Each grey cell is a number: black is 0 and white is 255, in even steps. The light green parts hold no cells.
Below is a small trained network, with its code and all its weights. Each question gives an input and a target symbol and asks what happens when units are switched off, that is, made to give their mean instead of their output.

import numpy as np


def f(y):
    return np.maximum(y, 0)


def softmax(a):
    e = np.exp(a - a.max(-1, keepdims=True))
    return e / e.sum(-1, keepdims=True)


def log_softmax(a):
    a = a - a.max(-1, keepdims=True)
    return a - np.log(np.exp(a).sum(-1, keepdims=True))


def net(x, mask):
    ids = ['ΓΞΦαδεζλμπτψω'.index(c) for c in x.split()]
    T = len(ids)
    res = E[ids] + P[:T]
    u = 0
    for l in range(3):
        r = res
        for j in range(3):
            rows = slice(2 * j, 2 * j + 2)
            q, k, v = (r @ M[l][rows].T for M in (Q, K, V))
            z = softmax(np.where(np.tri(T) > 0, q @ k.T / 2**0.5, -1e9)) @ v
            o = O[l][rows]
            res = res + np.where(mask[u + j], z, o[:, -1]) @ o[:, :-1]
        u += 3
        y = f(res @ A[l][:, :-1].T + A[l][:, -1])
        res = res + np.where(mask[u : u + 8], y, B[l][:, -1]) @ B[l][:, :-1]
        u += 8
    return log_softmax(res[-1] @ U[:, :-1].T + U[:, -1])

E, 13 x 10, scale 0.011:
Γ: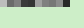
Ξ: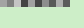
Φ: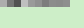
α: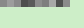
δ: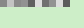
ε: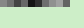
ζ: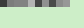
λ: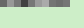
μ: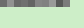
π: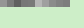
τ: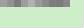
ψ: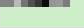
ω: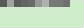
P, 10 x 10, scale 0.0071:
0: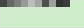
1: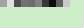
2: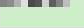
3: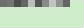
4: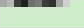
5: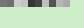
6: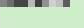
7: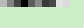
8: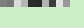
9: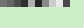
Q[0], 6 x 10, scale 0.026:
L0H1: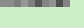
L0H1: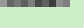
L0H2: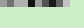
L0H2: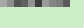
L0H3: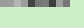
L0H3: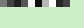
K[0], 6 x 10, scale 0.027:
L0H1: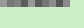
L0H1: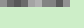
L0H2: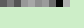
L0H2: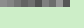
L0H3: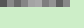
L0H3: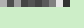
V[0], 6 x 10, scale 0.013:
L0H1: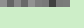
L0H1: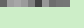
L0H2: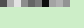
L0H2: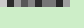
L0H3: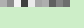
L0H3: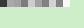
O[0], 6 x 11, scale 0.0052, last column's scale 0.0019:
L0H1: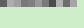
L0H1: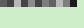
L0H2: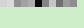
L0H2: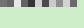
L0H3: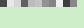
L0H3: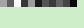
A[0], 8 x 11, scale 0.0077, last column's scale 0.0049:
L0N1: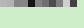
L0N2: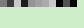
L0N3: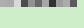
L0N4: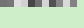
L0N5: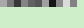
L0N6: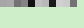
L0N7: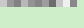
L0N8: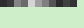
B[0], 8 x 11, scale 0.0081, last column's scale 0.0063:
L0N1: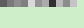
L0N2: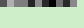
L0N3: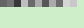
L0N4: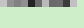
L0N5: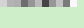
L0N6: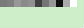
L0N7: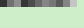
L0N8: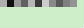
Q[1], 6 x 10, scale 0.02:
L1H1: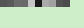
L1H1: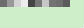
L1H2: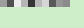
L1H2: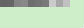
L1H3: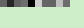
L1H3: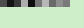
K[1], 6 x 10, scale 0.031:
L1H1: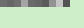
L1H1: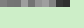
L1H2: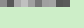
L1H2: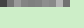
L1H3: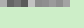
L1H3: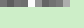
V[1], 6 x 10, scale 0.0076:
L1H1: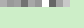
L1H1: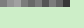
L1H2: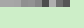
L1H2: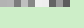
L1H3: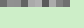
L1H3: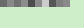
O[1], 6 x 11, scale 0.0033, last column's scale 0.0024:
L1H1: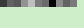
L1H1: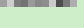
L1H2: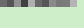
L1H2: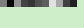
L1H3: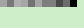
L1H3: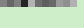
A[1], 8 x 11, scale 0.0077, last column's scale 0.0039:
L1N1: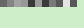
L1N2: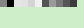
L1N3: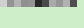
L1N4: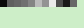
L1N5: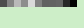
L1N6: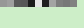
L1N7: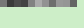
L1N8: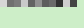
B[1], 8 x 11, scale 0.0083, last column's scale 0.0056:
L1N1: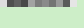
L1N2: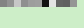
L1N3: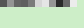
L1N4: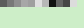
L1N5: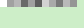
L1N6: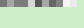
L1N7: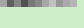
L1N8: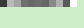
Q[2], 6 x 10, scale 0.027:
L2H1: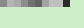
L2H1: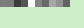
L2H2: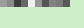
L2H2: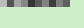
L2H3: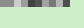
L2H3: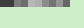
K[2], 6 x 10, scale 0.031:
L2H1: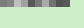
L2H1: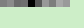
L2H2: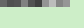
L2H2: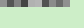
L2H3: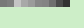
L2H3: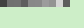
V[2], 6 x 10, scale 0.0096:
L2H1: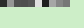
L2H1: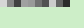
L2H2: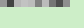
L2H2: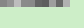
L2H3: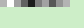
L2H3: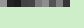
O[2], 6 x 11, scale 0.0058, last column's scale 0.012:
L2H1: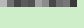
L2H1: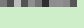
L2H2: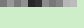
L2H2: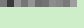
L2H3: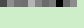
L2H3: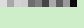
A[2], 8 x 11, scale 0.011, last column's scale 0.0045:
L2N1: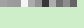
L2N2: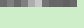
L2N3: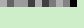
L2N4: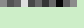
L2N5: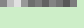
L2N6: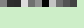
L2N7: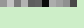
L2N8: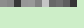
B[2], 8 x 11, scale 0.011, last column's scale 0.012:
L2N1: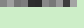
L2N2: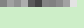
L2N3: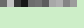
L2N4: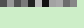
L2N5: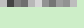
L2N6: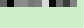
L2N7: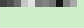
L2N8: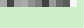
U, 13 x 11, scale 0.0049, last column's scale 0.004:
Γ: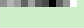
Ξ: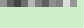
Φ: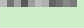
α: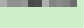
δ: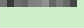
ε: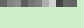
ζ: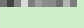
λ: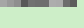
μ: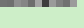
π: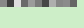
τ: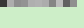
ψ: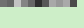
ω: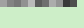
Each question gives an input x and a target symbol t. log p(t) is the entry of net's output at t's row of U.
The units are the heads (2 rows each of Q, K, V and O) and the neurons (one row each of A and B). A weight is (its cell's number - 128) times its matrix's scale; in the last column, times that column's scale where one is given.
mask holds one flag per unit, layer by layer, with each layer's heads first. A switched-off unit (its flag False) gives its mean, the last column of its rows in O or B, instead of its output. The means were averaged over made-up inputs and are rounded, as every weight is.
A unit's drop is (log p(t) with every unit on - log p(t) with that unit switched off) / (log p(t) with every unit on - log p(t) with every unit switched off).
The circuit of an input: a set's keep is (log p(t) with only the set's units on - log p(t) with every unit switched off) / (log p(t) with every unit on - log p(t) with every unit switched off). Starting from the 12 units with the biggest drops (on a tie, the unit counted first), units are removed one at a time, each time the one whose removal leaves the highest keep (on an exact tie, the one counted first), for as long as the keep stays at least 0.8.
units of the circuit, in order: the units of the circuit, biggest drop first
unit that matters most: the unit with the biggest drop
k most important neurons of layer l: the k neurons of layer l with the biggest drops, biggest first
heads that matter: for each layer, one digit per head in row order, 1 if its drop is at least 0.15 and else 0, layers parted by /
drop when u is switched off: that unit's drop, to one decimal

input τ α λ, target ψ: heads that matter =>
001 / 000 / 111
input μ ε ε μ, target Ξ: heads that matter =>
001 / 000 / 000
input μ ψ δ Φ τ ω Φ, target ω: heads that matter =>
010 / 000 / 000
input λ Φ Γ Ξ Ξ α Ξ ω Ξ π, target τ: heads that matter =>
001 / 000 / 000
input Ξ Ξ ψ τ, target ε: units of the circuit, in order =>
[L0H2 L1N3]
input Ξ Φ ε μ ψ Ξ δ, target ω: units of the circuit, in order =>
[L0H2 L2N8]
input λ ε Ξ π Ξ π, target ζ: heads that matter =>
011 / 000 / 111
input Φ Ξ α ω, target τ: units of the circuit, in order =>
[L0H3]
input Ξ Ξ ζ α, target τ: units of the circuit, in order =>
[L0H3 L2H1]
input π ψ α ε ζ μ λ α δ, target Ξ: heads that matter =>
010 / 000 / 011
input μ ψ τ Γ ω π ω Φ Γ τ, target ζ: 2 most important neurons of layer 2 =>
[L2N8 L2N2]
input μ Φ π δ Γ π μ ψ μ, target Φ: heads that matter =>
001 / 100 / 001
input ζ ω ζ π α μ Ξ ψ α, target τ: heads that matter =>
001 / 010 / 101
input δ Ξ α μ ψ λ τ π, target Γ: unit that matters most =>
L1H2
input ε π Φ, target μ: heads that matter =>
000 / 000 / 001
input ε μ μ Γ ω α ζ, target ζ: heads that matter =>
011 / 000 / 000
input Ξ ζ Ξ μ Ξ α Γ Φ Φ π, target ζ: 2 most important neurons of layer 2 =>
[L2N8 L2N2]
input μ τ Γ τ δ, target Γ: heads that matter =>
000 / 000 / 001
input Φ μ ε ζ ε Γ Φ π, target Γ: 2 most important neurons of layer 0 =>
[L0N6 L0N5]
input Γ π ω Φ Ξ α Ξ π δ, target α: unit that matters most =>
L1N4
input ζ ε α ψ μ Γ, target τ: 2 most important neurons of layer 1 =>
[L1N5 L1N8]
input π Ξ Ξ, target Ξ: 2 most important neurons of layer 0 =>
[L0N8 L0N5]
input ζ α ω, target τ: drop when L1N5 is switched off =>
0.4
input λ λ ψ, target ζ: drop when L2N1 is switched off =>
-0.1
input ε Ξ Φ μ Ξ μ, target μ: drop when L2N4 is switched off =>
0.8
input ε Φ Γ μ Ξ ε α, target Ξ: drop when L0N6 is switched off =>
0.1
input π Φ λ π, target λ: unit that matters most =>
L2H3
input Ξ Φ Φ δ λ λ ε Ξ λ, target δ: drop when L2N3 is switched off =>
0.0
